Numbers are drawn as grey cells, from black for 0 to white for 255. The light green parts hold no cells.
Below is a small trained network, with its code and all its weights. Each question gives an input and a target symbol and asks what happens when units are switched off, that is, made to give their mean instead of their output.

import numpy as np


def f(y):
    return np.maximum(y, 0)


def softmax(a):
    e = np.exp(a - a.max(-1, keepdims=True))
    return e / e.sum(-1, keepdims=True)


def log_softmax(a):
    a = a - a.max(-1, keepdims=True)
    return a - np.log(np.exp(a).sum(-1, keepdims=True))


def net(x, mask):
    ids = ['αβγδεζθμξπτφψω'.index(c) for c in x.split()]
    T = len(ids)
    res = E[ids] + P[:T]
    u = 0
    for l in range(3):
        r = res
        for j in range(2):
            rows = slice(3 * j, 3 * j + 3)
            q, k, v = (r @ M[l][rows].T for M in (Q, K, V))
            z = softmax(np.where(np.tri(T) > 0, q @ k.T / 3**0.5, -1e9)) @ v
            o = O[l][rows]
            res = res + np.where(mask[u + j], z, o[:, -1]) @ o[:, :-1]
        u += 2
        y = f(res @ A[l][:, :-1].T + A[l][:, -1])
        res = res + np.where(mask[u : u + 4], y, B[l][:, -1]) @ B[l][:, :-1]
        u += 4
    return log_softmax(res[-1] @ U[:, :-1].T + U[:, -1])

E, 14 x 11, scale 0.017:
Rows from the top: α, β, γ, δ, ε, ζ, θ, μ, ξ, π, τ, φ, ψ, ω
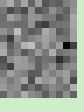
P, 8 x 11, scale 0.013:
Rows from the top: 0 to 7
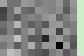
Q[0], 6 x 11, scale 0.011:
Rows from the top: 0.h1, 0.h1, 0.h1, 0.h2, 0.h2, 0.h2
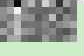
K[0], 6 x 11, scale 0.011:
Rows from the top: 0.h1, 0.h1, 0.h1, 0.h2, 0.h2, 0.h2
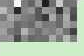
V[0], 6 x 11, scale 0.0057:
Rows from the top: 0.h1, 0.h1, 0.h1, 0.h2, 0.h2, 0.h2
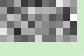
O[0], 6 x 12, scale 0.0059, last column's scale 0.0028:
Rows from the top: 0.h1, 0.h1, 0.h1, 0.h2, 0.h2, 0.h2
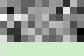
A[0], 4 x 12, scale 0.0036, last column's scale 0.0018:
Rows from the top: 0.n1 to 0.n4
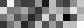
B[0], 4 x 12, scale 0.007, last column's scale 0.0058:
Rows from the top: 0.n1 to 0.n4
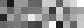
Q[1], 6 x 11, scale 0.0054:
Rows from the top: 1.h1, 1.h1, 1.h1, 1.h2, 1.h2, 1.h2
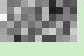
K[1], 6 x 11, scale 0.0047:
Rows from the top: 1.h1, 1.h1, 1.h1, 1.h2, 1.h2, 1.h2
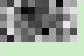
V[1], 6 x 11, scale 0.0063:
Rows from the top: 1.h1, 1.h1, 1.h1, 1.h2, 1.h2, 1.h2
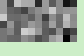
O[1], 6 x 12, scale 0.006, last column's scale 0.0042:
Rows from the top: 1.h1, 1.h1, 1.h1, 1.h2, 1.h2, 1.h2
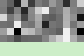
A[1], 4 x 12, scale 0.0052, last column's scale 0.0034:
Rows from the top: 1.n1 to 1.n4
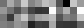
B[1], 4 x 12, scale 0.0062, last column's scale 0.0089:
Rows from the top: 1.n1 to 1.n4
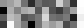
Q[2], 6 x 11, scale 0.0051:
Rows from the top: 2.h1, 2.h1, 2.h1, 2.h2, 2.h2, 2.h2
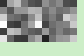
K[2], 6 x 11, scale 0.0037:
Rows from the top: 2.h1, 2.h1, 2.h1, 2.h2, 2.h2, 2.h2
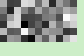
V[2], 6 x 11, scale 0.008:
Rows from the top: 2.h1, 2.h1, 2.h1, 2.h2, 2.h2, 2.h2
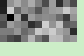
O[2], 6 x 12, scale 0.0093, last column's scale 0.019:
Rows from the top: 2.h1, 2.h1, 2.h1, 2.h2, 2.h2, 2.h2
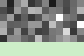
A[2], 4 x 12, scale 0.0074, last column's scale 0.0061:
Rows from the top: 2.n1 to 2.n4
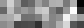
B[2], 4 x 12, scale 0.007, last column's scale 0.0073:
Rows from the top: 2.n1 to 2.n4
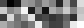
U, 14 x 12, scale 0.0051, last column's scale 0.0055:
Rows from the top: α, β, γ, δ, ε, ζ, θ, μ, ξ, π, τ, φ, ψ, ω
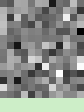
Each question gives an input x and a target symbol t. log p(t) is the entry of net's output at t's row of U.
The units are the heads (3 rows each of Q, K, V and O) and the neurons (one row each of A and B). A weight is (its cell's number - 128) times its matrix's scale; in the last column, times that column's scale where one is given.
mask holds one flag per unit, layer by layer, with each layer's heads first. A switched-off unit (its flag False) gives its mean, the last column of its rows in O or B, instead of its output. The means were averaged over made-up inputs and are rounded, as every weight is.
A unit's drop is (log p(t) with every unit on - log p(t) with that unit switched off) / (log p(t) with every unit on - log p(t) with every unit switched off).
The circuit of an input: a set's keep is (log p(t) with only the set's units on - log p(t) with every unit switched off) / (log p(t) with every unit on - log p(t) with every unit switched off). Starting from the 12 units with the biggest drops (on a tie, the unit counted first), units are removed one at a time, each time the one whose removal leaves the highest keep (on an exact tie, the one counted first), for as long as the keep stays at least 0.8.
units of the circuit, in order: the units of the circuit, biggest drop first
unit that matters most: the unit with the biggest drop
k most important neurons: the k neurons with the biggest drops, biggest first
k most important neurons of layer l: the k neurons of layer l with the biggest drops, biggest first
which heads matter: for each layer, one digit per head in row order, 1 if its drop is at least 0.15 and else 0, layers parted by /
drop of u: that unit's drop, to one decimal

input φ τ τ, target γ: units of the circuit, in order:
(2.h2; 1.h1)
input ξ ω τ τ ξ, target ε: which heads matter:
00 / 10 / 11
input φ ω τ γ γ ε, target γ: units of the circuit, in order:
(2.h2; 0.h1)
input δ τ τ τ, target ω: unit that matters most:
2.n2
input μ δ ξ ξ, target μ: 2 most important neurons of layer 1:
(1.n4; 1.n2)
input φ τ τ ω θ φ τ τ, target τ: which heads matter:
10 / 10 / 00
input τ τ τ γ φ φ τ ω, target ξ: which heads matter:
00 / 01 / 10
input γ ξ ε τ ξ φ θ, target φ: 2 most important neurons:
(1.n4; 2.n2)
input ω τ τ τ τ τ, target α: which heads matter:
00 / 01 / 11
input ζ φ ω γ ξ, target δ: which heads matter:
10 / 00 / 11
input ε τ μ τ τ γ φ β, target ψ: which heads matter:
10 / 01 / 11
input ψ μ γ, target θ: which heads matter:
10 / 00 / 10
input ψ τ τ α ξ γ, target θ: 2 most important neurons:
(2.n1; 0.n2)
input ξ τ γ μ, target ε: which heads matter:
00 / 10 / 11
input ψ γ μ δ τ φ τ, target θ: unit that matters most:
2.n1
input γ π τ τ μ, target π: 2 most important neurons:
(0.n1; 1.n4)
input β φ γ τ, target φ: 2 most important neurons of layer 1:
(1.n4; 1.n1)
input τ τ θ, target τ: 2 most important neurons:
(1.n1; 0.n3)
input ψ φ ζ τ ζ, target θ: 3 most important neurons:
(2.n1; 0.n2; 1.n2)
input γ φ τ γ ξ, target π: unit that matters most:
2.h2
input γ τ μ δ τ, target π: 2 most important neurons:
(0.n1; 1.n4)
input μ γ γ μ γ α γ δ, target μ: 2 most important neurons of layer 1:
(1.n4; 1.n2)
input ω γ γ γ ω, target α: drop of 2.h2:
0.4
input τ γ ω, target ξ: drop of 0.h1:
0.1
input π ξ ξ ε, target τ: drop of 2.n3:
0.0
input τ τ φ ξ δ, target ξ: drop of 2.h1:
0.6
